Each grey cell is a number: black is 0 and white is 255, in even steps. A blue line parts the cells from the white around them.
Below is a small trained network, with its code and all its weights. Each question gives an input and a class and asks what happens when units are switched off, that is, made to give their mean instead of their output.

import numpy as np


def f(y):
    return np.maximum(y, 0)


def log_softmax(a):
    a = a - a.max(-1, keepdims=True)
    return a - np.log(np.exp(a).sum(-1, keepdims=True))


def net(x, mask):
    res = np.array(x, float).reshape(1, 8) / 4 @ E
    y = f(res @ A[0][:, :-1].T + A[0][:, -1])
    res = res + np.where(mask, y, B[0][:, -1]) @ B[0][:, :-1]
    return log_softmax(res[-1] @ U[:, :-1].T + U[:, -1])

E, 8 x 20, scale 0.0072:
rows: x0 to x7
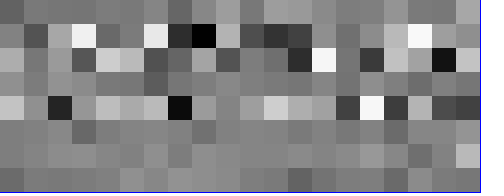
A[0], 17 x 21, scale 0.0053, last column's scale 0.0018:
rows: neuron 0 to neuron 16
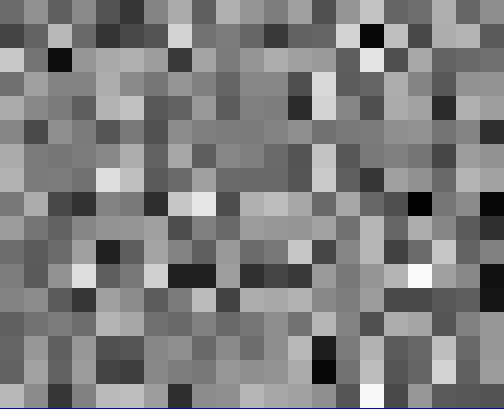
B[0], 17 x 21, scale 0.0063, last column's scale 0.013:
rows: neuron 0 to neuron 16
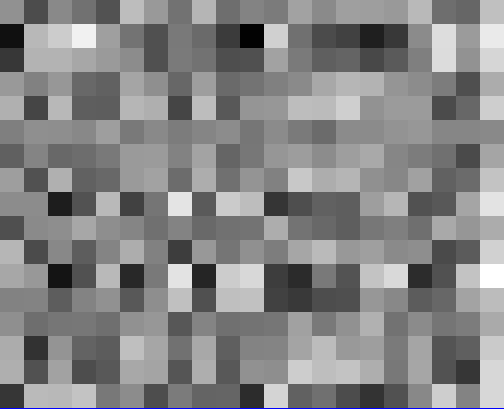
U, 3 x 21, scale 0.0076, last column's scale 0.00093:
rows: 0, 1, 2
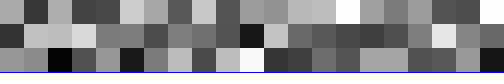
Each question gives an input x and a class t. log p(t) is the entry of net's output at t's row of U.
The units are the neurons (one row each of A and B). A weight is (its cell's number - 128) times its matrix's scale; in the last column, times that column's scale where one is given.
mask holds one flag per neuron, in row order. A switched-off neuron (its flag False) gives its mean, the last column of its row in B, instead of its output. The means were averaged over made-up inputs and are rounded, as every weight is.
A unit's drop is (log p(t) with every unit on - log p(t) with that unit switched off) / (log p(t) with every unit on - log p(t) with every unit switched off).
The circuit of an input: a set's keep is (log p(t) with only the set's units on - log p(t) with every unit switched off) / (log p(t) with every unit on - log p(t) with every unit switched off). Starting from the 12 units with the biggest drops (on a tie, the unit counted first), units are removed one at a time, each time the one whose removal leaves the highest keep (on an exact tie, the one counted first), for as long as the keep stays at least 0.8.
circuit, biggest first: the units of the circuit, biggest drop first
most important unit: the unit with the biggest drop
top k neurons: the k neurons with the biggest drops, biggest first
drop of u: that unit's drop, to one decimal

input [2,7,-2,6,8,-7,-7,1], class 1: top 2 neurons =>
(neuron 16; neuron 2)
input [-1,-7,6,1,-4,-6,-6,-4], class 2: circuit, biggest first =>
(neuron 8)
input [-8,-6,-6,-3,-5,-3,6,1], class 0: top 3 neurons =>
(neuron 11; neuron 15; neuron 14)
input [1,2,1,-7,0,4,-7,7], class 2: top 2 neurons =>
(neuron 15; neuron 1)
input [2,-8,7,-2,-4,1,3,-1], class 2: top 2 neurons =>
(neuron 8; neuron 12)
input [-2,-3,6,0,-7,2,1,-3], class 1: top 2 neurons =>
(neuron 1; neuron 15)
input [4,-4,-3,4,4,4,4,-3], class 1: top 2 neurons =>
(neuron 11; neuron 16)
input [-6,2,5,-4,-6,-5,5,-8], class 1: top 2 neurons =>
(neuron 1; neuron 15)
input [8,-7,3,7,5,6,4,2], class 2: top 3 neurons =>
(neuron 8; neuron 12; neuron 1)
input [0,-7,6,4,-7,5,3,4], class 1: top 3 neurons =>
(neuron 1; neuron 11; neuron 15)
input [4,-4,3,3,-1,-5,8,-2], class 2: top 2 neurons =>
(neuron 8; neuron 15)
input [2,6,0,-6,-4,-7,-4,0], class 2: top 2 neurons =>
(neuron 11; neuron 16)
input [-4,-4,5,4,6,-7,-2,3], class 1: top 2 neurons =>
(neuron 16; neuron 2)
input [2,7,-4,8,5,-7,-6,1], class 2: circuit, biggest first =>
(neuron 11)
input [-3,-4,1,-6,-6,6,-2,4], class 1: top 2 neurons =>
(neuron 1; neuron 11)
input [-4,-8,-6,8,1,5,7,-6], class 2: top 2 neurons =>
(neuron 8; neuron 12)
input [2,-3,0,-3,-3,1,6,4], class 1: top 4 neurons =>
(neuron 11; neuron 1; neuron 12; neuron 10)
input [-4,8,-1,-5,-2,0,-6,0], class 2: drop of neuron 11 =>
0.1
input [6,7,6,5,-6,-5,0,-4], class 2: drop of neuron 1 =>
-0.1
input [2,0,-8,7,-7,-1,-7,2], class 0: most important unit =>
neuron 15
